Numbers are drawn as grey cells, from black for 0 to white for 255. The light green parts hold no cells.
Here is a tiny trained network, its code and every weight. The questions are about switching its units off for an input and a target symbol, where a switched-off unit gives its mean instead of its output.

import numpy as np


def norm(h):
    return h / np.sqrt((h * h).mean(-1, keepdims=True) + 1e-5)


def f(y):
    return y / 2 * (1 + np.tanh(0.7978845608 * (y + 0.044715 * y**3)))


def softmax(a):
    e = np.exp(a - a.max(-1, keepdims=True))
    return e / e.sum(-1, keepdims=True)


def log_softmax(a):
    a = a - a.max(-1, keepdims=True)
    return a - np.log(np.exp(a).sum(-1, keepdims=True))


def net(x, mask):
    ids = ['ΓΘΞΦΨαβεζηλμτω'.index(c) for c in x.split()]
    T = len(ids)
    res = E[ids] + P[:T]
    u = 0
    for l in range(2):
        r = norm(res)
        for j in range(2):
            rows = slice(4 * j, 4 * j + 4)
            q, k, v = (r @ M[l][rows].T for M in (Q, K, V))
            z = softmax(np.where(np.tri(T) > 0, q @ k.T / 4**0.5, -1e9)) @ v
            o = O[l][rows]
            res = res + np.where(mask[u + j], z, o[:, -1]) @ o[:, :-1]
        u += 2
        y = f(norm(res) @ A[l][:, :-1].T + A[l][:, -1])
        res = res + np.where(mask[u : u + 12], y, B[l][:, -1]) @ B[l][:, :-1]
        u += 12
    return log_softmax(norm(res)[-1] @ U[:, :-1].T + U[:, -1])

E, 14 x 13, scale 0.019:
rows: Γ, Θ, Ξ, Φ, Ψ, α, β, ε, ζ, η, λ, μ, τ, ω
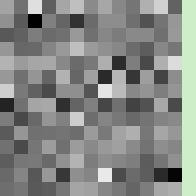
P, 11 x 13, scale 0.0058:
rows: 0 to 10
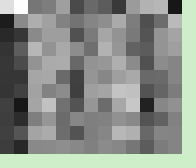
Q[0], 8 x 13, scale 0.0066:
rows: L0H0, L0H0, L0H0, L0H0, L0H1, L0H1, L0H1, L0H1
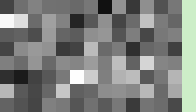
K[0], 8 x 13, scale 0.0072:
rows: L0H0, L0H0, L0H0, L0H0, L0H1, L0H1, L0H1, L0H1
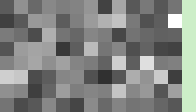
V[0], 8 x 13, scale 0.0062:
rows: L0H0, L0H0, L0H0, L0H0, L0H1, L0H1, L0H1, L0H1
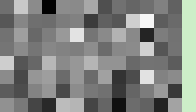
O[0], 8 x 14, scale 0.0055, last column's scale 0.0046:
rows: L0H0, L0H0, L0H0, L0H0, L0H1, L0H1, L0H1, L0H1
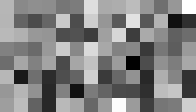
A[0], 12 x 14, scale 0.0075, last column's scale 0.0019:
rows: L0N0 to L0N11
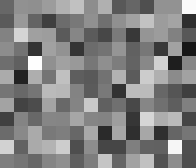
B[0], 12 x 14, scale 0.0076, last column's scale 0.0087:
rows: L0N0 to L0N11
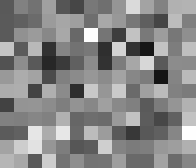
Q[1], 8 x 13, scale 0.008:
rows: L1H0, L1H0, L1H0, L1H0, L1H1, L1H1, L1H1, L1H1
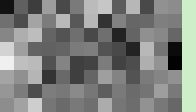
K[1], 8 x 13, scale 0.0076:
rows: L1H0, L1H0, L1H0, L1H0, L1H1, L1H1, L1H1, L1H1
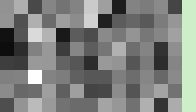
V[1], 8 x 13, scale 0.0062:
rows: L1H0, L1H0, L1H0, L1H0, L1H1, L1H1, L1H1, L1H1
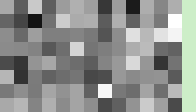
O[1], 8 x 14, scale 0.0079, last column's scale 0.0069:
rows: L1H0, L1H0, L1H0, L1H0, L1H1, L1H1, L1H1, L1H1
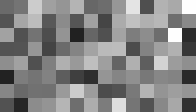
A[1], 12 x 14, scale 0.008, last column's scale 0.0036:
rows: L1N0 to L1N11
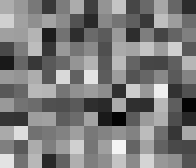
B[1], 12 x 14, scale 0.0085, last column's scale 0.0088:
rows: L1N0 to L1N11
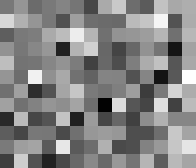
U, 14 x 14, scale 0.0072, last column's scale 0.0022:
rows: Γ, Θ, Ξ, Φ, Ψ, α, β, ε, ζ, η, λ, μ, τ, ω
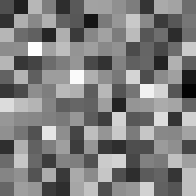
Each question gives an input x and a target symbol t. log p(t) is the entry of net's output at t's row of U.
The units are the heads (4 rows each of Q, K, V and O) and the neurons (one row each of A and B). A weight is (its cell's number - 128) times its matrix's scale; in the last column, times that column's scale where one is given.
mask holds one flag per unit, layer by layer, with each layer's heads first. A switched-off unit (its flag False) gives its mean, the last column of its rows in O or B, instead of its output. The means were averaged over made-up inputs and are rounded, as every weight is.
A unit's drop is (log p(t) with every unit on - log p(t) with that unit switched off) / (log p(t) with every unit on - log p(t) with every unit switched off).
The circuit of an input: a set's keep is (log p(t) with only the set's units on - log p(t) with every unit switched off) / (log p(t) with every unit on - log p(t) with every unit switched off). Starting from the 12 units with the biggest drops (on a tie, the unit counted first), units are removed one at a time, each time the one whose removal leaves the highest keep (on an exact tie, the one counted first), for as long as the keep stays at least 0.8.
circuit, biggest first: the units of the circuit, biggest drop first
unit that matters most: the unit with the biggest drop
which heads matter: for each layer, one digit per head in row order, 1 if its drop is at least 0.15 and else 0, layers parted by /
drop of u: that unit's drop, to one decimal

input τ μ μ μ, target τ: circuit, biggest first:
[L1H0]
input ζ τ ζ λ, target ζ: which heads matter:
01 / 00
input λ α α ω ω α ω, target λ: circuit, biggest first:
[L0H1, L1N8]
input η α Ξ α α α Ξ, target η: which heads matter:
01 / 00
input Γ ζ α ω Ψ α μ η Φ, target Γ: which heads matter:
00 / 10
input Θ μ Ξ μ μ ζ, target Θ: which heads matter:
00 / 01
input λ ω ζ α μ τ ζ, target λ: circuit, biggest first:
[L0H1, L1N8]
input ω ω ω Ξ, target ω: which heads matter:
00 / 10
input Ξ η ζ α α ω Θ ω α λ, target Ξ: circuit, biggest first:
[L0H0, L0H1]
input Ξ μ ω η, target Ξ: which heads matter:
10 / 00
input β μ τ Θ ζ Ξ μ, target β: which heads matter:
00 / 10
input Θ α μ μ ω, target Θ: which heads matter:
00 / 01
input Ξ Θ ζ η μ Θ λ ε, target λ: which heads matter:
00 / 00
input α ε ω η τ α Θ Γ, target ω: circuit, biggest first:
[L0N4]
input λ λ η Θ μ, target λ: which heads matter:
01 / 00
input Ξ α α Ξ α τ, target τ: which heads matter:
00 / 10
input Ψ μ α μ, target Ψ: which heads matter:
00 / 10
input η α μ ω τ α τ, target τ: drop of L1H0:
0.2
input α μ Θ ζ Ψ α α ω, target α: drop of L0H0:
0.1
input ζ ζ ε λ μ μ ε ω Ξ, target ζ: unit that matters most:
L0H1
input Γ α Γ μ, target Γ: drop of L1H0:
0.2
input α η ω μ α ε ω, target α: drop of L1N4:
0.0
